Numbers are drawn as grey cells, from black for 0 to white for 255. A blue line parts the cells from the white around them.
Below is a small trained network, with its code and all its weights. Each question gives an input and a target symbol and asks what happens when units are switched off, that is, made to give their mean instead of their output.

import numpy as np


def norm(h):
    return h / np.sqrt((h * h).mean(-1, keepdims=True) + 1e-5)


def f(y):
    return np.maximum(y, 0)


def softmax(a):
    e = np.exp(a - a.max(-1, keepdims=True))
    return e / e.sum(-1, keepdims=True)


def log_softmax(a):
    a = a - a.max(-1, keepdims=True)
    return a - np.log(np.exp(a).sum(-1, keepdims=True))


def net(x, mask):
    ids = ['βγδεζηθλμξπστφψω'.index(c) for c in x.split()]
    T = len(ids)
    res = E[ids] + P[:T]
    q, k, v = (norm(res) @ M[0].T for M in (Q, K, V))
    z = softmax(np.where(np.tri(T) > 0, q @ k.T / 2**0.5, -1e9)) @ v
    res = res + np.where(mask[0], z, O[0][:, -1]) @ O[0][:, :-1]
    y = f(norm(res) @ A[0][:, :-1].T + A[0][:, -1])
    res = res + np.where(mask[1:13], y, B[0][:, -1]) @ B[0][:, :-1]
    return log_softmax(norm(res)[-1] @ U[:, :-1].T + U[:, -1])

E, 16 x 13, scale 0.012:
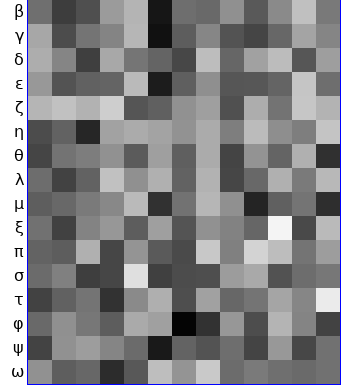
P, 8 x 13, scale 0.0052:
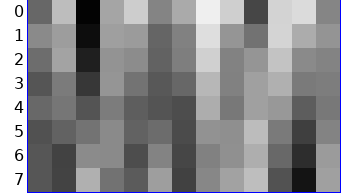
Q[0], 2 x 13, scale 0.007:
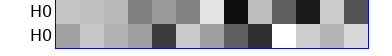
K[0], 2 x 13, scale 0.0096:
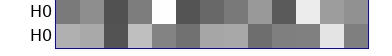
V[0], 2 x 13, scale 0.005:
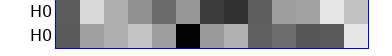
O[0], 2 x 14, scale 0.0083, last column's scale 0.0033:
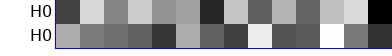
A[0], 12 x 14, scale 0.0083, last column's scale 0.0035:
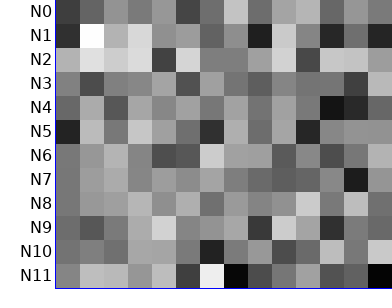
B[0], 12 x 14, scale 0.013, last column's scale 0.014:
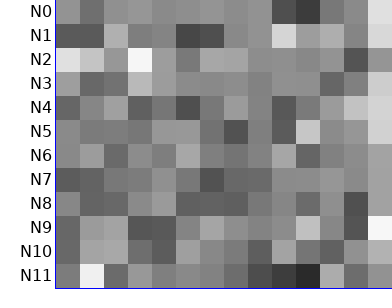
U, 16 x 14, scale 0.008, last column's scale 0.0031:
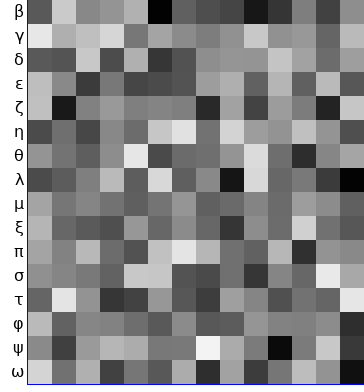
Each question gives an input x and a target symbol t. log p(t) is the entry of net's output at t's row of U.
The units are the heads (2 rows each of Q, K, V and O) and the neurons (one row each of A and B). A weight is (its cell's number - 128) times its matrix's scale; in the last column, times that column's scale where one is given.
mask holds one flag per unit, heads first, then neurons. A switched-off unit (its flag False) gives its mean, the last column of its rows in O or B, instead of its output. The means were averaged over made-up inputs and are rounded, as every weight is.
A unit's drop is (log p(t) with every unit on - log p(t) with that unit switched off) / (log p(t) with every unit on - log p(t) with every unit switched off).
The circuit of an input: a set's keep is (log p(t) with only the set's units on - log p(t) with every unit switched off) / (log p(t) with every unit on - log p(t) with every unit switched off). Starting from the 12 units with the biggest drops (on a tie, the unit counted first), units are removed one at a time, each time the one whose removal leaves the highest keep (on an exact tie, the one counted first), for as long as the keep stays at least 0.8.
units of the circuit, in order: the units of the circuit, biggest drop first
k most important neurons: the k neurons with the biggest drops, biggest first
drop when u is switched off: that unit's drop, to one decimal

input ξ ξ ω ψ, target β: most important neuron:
N11
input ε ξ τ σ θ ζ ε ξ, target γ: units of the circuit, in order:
H0, N2
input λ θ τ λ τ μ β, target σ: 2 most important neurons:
N9, N1
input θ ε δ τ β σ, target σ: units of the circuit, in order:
N1, N9, H0
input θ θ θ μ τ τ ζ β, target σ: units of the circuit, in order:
H0, N5, N1
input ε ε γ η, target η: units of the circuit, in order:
H0, N1
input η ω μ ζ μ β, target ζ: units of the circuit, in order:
N4, N1
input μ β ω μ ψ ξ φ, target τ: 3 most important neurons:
N10, N3, N1
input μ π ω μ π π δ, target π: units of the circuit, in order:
H0, N1
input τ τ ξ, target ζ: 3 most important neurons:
N8, N1, N4
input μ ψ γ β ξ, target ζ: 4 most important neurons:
N8, N1, N4, N10
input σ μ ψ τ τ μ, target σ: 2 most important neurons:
N5, N9
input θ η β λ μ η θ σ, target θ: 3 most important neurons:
N9, N1, N5
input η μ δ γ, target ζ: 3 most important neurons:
N4, N1, N9
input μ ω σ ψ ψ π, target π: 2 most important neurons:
N1, N9
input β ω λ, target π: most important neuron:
N9
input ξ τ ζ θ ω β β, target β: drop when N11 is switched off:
1.1
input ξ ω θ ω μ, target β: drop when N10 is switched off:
0.0
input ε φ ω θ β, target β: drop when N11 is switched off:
1.0
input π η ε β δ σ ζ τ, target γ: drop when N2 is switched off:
0.7
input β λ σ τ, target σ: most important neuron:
N1
